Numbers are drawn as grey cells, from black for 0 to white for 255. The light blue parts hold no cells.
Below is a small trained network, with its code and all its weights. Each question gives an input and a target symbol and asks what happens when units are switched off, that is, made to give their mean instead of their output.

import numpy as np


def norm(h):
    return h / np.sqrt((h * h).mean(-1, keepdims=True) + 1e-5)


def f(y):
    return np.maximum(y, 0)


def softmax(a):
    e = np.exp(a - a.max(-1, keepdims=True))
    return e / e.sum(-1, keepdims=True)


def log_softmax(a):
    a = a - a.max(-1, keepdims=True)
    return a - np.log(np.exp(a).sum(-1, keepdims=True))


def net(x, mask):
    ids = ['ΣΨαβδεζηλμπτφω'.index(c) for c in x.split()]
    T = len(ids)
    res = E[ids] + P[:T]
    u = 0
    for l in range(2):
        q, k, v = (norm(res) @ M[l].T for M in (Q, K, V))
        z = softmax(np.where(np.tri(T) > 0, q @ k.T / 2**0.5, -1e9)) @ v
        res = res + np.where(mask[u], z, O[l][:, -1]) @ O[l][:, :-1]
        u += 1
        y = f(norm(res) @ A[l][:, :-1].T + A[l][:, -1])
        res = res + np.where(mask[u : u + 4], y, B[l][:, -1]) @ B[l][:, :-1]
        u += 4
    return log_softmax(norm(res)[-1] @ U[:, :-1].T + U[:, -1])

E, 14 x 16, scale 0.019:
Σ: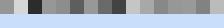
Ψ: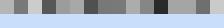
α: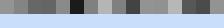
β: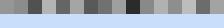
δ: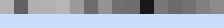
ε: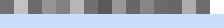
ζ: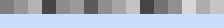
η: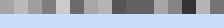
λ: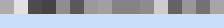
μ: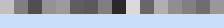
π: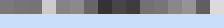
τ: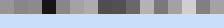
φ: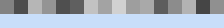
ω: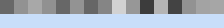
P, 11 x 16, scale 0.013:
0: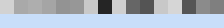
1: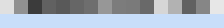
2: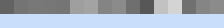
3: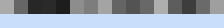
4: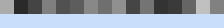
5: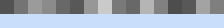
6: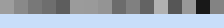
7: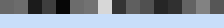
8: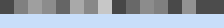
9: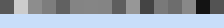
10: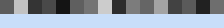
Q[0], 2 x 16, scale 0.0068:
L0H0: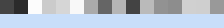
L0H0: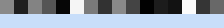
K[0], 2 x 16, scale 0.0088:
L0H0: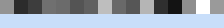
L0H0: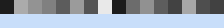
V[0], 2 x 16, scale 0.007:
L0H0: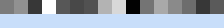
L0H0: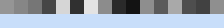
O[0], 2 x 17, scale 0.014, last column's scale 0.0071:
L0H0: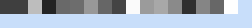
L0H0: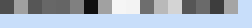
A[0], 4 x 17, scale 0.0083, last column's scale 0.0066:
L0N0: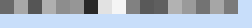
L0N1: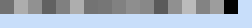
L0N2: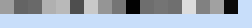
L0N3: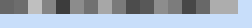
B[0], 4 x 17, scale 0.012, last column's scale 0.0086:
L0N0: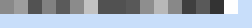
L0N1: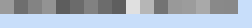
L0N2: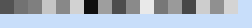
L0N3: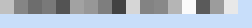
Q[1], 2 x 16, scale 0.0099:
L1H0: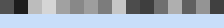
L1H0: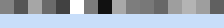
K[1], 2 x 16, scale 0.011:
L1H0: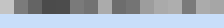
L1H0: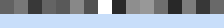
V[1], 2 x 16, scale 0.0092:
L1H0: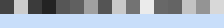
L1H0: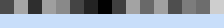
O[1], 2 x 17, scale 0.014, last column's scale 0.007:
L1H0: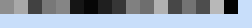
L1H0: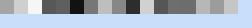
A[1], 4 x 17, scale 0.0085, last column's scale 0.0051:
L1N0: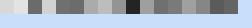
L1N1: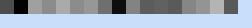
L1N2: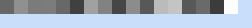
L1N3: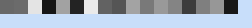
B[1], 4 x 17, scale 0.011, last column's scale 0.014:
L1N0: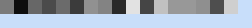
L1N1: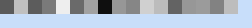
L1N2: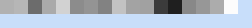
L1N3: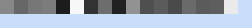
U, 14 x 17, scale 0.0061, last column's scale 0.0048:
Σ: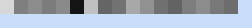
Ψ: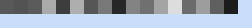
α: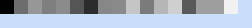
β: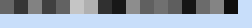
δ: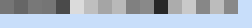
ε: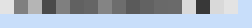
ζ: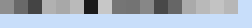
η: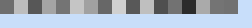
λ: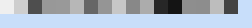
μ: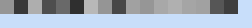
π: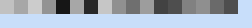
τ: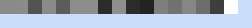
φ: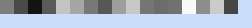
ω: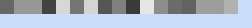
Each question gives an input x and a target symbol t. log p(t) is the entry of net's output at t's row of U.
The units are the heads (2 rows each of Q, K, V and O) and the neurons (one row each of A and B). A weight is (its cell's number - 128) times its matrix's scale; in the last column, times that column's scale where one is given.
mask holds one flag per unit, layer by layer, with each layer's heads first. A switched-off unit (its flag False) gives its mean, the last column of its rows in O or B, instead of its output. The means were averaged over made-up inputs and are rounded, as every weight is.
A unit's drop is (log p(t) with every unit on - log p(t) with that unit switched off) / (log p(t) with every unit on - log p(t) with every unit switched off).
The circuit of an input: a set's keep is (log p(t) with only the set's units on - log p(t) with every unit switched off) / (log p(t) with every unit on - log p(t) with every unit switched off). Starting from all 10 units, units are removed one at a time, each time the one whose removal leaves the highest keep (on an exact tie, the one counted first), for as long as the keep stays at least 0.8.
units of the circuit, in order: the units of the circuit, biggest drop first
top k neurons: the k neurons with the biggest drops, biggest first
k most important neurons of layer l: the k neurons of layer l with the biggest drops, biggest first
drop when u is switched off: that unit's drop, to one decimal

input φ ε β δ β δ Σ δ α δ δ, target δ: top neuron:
(L0N3)
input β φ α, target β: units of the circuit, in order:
(L0H0 L1N3)
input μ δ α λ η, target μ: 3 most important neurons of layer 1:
(L1N0 L1N2 L1N3)
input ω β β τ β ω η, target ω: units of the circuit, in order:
(L0H0 L1N1)
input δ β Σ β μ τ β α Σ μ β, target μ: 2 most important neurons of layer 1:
(L1N0 L1N3)
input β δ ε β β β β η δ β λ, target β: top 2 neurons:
(L1N3 L0N2)
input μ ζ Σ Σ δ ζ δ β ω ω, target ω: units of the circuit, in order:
(L0H0 L1N1)
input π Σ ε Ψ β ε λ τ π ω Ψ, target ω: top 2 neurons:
(L1N1 L0N2)
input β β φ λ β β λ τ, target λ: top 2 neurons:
(L1N0 L1N2)
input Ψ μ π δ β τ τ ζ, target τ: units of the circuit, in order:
(L0H0 L0N0)
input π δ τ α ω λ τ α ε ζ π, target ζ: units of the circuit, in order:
(L0H0 L0N2)
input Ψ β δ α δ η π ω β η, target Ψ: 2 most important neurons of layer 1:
(L1N0 L1N2)
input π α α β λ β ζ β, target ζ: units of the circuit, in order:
(L0N2 L0H0)
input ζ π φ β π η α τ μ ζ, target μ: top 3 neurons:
(L1N0 L1N3 L0N2)
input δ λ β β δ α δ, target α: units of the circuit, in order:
(L0H0)
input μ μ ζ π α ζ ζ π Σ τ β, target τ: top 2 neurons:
(L0N0 L1N0)
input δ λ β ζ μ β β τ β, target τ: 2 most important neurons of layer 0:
(L0N0 L0N2)
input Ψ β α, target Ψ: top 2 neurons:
(L0N2 L1N0)
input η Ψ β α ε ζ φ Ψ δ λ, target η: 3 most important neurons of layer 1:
(L1N0 L1N2 L1N3)
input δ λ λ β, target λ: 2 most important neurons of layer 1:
(L1N2 L1N0)
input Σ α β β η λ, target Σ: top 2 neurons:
(L1N0 L1N2)
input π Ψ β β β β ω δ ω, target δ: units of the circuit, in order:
(L1H0)
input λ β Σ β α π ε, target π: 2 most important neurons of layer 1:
(L1N0 L1N1)
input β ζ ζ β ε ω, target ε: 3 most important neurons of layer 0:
(L0N3 L0N0 L0N2)
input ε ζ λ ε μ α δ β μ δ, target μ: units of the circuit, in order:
(L1N0 L0H0 L1H0)
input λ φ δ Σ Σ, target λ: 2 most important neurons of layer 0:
(L0N3 L0N2)
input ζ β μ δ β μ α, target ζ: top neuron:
(L0N2)
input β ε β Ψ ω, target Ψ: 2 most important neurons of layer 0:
(L0N2 L0N0)
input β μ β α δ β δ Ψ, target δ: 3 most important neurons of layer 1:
(L1N0 L1N3 L1N2)
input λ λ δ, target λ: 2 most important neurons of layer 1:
(L1N2 L1N0)
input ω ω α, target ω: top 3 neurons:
(L1N1 L0N2 L1N3)
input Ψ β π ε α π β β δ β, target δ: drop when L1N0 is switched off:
0.2
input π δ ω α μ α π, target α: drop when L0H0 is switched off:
1.1
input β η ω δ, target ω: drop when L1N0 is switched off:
0.0
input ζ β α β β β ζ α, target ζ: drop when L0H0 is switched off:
0.7
